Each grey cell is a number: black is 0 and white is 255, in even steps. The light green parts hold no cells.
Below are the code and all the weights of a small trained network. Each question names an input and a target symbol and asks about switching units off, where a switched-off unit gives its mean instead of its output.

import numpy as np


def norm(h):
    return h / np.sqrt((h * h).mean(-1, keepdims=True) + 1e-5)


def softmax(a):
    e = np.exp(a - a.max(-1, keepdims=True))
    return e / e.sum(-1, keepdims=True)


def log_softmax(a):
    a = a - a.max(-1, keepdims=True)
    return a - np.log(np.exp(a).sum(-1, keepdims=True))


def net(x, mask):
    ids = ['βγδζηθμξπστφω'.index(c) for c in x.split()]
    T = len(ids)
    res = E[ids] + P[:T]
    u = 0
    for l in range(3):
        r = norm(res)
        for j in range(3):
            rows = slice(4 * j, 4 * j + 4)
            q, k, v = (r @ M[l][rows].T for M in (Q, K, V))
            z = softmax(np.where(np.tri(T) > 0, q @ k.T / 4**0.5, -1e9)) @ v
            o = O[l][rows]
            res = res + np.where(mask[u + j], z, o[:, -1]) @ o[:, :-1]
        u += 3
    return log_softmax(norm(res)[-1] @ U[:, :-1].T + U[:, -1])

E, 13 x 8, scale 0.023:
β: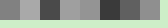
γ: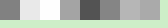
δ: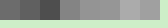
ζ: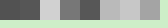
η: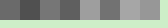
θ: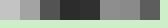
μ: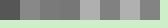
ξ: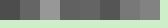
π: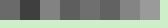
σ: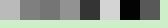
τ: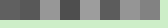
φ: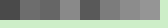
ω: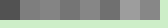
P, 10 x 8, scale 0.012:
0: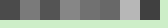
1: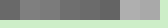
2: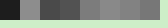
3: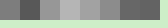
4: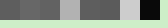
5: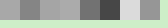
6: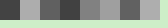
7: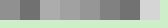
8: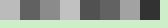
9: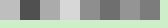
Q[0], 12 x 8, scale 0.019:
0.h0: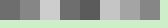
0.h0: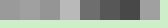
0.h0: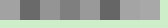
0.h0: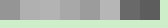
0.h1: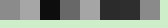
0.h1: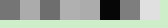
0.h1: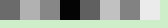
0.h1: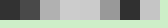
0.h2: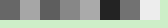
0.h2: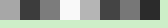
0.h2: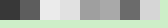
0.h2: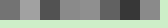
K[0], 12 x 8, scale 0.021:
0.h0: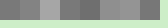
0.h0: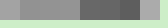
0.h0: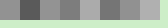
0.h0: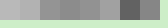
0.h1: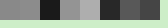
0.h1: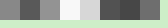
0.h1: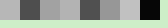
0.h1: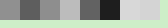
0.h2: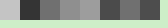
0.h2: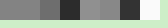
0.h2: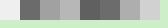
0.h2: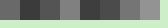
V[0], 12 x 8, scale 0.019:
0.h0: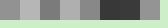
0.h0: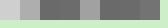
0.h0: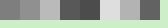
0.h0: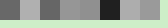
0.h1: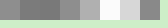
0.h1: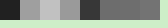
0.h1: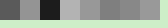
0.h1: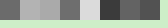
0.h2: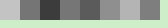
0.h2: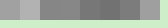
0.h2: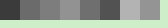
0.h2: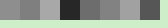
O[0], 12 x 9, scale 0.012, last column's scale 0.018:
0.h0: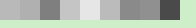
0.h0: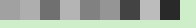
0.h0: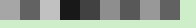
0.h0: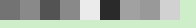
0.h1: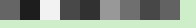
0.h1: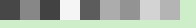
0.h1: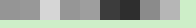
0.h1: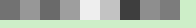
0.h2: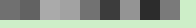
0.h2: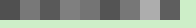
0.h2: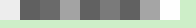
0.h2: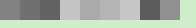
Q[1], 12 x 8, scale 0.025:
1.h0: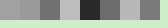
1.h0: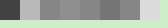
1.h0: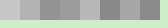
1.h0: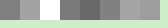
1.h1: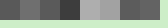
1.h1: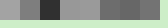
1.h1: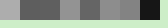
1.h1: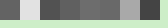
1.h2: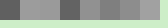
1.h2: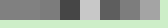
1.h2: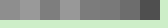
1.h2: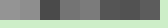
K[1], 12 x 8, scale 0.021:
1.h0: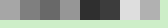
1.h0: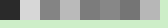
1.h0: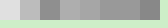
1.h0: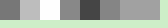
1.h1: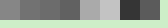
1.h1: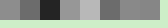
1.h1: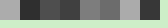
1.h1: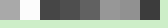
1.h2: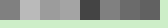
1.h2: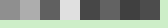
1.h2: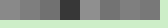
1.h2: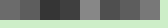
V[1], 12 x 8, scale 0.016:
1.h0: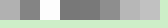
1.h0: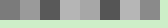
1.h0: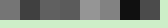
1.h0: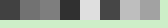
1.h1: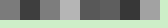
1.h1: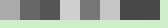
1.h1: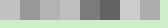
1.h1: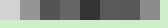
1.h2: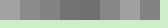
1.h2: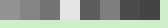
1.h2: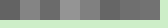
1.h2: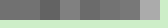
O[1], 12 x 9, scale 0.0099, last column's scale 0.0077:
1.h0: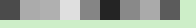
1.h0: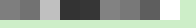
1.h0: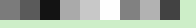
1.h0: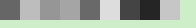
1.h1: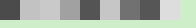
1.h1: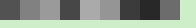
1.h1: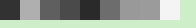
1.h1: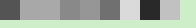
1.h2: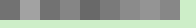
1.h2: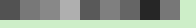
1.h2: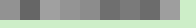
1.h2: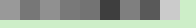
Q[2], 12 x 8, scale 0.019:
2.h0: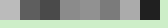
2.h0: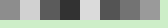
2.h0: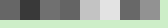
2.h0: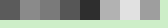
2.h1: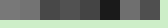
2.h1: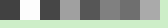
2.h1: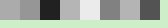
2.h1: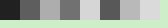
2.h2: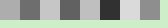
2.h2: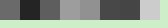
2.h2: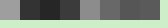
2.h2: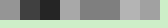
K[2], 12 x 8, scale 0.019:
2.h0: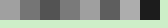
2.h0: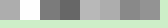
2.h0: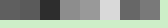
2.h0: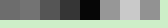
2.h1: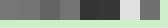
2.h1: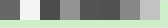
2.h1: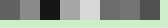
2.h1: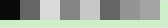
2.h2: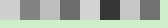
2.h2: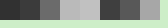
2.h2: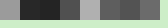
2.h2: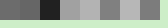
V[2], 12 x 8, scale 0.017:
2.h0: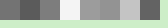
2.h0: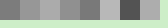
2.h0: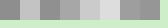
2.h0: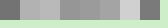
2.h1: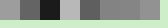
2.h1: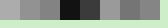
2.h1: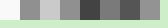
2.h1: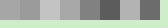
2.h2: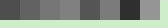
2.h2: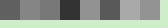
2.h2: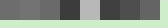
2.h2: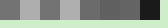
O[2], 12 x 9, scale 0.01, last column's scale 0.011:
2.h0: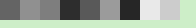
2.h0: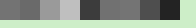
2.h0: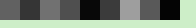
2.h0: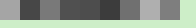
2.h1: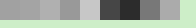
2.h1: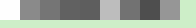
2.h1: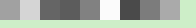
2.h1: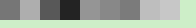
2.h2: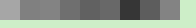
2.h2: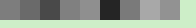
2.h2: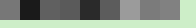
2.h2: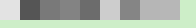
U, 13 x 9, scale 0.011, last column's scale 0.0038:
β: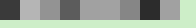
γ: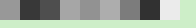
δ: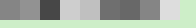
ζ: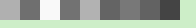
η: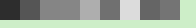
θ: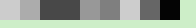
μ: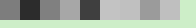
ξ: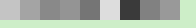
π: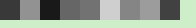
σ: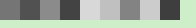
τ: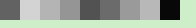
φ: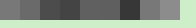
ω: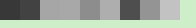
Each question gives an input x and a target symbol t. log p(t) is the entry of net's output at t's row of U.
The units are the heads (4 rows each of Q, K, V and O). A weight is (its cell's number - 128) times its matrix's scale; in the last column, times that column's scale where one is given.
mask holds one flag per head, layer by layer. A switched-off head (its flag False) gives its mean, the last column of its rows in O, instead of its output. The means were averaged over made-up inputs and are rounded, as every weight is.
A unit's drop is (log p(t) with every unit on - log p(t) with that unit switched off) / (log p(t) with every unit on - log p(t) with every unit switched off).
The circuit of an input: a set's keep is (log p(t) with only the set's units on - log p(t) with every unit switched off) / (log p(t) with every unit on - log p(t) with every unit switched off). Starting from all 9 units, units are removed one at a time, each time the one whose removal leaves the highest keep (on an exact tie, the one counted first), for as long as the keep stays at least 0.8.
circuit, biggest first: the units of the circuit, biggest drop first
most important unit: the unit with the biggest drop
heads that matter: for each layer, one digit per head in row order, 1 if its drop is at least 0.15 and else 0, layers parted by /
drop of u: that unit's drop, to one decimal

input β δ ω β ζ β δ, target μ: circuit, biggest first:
(0.h1)
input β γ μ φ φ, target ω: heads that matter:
010 / 100 / 000
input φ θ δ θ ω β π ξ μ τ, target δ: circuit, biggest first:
(0.h1 2.h1)
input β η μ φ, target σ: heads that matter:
010 / 100 / 100
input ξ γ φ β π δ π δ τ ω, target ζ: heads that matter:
010 / 000 / 100
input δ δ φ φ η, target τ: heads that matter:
010 / 010 / 000
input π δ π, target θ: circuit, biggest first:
(0.h1 1.h0 2.h0)
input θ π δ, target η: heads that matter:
001 / 000 / 000
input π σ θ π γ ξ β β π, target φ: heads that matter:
010 / 000 / 000
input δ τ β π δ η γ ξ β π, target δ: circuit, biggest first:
(0.h1 2.h1 1.h0)
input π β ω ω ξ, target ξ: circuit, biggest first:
(0.h1 2.h2)
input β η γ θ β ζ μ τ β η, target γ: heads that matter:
010 / 100 / 010
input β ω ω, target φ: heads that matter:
110 / 000 / 000
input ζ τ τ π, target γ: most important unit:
0.h1
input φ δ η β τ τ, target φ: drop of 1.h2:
0.0
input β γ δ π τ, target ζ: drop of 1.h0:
0.1
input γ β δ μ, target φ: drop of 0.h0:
0.6
